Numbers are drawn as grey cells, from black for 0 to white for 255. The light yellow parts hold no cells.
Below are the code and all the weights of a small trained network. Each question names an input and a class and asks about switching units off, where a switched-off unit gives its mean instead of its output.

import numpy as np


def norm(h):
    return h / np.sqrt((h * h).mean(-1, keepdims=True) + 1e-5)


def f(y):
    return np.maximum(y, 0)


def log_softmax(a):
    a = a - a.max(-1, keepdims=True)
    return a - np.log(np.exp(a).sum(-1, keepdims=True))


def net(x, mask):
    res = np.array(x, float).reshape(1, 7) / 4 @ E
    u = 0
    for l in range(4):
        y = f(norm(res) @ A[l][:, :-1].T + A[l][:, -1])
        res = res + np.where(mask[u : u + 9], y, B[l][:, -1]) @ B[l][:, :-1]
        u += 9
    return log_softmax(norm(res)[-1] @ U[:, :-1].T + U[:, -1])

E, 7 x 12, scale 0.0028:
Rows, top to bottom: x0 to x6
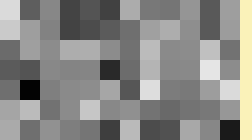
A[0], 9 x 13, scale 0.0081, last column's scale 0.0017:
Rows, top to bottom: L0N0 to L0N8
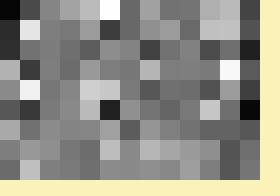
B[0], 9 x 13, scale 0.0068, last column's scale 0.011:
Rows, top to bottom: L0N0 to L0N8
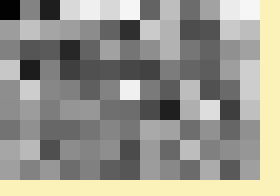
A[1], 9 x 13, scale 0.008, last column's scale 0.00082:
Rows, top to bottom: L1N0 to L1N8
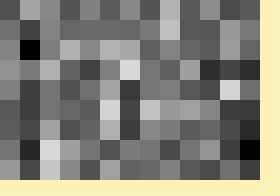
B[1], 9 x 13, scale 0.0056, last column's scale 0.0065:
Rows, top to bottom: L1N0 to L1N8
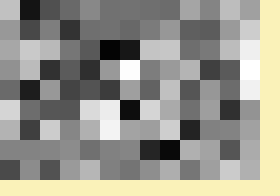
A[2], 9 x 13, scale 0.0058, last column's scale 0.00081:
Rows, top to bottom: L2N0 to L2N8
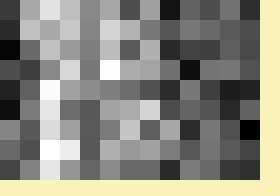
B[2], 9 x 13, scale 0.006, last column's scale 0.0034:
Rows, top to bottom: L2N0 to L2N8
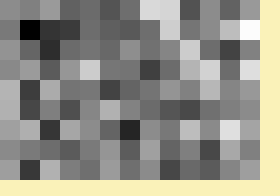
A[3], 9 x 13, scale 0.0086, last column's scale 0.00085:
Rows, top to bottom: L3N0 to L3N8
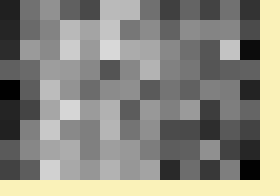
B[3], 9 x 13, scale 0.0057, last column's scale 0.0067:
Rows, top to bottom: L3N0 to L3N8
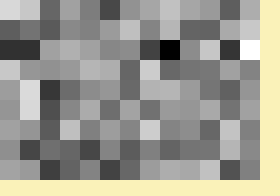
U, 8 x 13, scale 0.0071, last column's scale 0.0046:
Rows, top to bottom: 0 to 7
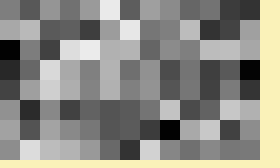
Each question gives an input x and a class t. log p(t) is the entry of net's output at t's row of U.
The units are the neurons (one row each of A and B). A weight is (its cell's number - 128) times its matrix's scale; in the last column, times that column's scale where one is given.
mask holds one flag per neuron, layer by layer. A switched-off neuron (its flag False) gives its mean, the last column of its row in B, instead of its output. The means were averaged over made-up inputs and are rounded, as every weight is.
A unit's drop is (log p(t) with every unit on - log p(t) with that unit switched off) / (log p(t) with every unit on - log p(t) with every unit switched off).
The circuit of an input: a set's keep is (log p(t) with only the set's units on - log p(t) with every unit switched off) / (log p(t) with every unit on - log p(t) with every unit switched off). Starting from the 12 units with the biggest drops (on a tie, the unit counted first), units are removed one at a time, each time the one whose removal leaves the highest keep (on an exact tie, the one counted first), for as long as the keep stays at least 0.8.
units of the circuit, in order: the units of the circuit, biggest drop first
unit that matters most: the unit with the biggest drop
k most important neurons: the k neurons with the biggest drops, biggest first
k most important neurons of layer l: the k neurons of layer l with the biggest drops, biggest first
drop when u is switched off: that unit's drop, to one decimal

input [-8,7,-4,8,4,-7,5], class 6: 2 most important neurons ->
[L0N0, L0N5]
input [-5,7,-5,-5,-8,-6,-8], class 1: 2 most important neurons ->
[L0N4, L0N0]
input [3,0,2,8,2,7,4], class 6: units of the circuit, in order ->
[L0N5]
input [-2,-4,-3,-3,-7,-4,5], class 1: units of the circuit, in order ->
[L1N3, L0N0]
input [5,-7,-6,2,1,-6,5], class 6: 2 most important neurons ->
[L0N0, L0N5]
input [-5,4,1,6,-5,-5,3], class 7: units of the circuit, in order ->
[L0N1, L0N0, L0N3]
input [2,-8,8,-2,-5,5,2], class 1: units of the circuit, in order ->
[L0N0, L0N4]
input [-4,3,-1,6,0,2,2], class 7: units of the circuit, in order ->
[L0N1, L0N0]
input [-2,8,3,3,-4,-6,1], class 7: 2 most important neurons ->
[L0N0, L0N3]
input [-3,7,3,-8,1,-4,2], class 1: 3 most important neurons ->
[L0N0, L0N4, L0N1]
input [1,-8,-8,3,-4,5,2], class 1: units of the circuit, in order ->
[L0N0, L1N3]
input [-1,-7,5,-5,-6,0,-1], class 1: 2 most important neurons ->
[L0N4, L0N0]
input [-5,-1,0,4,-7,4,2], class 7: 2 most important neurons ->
[L0N0, L0N1]
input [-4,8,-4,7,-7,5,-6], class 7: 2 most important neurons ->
[L0N1, L0N0]
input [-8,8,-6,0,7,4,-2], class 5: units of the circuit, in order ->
[L0N3]
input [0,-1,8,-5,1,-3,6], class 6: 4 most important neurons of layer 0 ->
[L0N0, L0N4, L0N1, L0N2]
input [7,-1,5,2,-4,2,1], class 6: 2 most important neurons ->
[L0N0, L0N4]
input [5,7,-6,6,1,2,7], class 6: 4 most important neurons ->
[L0N0, L0N4, L1N7, L0N2]
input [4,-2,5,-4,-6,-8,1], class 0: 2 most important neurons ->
[L0N4, L0N0]
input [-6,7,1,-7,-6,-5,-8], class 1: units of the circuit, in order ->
[L0N4]
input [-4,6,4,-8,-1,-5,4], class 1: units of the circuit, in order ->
[L0N0, L1N3]
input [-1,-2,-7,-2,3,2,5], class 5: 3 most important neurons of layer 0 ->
[L0N4, L0N2, L0N5]
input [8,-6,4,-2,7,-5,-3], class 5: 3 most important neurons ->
[L0N3, L1N2, L1N4]
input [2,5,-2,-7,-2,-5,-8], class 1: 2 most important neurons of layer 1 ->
[L1N3, L1N2]
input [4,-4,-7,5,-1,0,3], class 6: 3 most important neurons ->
[L0N0, L0N5, L0N4]
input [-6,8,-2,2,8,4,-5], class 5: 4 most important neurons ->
[L0N3, L1N2, L1N4, L1N1]
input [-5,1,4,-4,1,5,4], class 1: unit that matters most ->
L0N4
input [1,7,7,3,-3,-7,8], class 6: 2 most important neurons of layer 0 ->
[L0N0, L0N4]
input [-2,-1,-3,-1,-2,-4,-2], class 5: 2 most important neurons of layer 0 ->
[L0N2, L0N5]
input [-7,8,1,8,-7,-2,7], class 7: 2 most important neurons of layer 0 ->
[L0N1, L0N3]
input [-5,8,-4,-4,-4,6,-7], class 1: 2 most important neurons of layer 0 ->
[L0N4, L0N0]
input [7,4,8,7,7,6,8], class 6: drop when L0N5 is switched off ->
0.2
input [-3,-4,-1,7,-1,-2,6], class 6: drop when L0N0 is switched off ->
0.2
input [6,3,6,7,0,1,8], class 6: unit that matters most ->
L0N0
